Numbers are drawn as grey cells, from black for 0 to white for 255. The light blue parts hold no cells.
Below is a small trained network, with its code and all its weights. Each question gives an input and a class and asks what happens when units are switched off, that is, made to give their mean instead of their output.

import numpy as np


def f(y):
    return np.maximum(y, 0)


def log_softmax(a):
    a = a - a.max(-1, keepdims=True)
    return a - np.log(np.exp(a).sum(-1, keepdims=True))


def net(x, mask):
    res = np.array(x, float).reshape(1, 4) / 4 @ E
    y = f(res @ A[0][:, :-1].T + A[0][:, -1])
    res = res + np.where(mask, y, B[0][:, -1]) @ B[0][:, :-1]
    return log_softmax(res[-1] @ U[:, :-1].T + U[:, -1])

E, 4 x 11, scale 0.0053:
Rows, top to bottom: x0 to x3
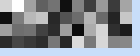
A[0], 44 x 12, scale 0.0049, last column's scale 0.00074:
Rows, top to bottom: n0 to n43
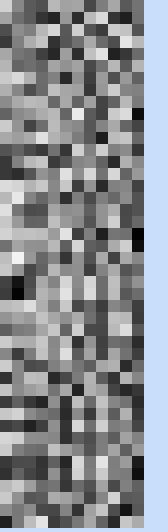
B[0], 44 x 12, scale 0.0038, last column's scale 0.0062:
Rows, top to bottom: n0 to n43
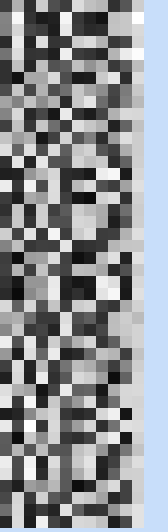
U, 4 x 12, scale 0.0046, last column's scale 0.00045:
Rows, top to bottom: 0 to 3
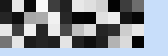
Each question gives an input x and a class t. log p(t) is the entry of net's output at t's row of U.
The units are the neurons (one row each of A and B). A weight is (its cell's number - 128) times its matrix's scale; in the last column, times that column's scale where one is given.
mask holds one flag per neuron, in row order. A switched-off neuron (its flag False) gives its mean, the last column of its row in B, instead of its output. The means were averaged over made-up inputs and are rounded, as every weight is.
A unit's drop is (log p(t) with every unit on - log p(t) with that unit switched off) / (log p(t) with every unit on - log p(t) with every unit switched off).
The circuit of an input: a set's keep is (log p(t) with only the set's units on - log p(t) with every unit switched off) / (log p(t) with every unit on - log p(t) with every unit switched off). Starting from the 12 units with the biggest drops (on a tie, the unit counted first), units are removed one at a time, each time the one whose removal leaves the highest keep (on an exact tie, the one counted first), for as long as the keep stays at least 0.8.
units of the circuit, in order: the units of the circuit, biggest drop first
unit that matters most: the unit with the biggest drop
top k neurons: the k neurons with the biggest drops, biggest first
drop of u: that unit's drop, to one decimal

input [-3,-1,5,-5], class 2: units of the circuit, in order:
(n19 n28)
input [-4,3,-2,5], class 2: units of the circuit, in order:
(n38 n35)
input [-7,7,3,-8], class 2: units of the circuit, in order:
(n19)
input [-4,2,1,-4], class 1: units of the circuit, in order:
(n24 n29)
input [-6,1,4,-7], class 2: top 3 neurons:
(n19 n28 n15)
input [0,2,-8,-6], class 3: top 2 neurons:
(n9 n2)
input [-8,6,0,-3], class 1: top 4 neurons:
(n24 n23 n14 n29)
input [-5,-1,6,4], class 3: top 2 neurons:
(n1 n4)
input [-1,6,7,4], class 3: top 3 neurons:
(n1 n4 n42)
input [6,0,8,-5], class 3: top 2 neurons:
(n4 n1)
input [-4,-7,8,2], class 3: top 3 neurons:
(n1 n4 n42)
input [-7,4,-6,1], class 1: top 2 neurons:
(n24 n23)
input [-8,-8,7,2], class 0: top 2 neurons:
(n30 n17)
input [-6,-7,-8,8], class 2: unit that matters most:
n35
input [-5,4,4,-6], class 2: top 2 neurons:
(n28 n19)
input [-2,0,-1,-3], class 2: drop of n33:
-0.1
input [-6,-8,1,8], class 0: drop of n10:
0.1
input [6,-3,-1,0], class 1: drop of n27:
0.0
